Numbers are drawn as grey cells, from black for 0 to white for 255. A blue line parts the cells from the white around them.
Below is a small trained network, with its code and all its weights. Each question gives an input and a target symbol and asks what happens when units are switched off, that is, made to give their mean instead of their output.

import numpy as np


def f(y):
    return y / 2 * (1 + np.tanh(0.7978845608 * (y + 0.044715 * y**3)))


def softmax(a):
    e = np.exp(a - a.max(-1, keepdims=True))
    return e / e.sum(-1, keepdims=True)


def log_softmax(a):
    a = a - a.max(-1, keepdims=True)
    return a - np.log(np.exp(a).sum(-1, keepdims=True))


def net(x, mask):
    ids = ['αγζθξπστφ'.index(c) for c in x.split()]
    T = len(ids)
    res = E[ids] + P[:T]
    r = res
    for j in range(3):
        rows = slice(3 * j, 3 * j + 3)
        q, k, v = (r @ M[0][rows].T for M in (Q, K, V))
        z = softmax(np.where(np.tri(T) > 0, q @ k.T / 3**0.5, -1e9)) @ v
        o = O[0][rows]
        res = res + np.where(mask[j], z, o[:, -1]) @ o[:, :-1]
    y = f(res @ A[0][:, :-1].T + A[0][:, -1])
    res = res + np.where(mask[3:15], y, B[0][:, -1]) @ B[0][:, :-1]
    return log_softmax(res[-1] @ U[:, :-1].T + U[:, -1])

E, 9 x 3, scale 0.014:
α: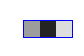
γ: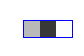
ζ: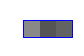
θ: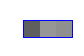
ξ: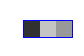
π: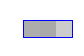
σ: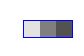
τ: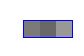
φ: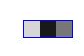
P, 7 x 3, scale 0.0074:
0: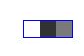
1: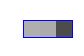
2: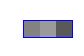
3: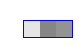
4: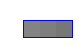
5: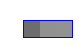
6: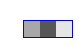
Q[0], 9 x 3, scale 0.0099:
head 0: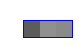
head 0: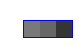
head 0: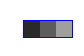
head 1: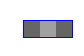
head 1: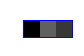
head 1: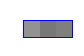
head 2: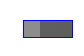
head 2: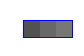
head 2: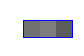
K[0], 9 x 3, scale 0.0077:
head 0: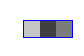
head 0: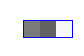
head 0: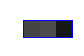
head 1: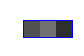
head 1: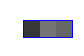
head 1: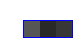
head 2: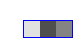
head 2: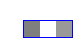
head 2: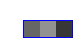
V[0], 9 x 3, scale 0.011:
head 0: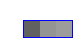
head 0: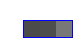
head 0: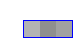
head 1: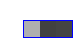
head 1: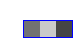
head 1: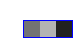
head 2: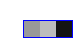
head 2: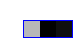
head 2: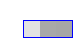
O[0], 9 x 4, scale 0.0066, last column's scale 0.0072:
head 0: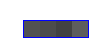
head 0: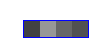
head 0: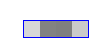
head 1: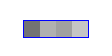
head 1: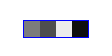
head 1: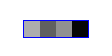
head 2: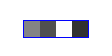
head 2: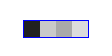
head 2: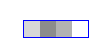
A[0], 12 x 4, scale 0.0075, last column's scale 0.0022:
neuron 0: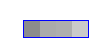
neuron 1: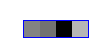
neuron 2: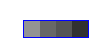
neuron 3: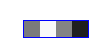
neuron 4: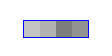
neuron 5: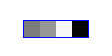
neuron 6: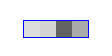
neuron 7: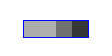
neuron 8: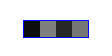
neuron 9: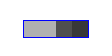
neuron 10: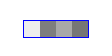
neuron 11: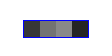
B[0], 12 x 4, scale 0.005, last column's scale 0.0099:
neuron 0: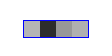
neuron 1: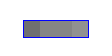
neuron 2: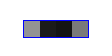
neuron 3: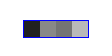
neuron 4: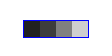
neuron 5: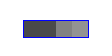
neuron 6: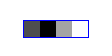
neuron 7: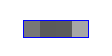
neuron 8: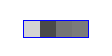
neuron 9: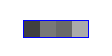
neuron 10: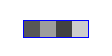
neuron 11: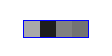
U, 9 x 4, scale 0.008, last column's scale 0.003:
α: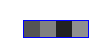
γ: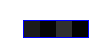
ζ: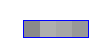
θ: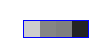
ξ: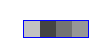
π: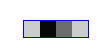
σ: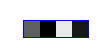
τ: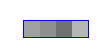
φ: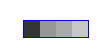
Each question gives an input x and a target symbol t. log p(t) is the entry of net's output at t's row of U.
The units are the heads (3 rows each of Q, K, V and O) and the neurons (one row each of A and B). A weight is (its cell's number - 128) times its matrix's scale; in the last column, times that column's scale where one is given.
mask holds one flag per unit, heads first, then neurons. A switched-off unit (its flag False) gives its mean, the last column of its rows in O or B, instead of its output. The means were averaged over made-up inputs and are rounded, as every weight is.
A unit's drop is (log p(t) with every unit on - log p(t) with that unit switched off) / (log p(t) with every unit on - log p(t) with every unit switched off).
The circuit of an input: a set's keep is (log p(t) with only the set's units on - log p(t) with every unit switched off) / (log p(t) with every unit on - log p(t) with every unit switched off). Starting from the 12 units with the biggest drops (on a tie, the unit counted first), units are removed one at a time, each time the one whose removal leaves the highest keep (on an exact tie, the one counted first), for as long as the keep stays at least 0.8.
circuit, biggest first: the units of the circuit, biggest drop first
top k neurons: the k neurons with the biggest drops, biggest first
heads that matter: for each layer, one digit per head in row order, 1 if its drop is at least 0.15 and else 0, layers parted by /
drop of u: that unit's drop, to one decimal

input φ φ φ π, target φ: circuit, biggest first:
(head 2)
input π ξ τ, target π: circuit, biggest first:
(head 2; head 1)
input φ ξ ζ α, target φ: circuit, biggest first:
(head 2; head 1)
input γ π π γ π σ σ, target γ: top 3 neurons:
(neuron 6; neuron 4; neuron 9)
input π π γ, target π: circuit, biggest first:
(head 2; head 0)
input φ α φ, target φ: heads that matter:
001
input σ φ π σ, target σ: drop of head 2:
0.5
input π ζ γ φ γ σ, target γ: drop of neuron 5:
-0.1
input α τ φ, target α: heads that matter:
011
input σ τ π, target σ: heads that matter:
011
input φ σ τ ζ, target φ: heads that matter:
001
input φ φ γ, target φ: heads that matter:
011
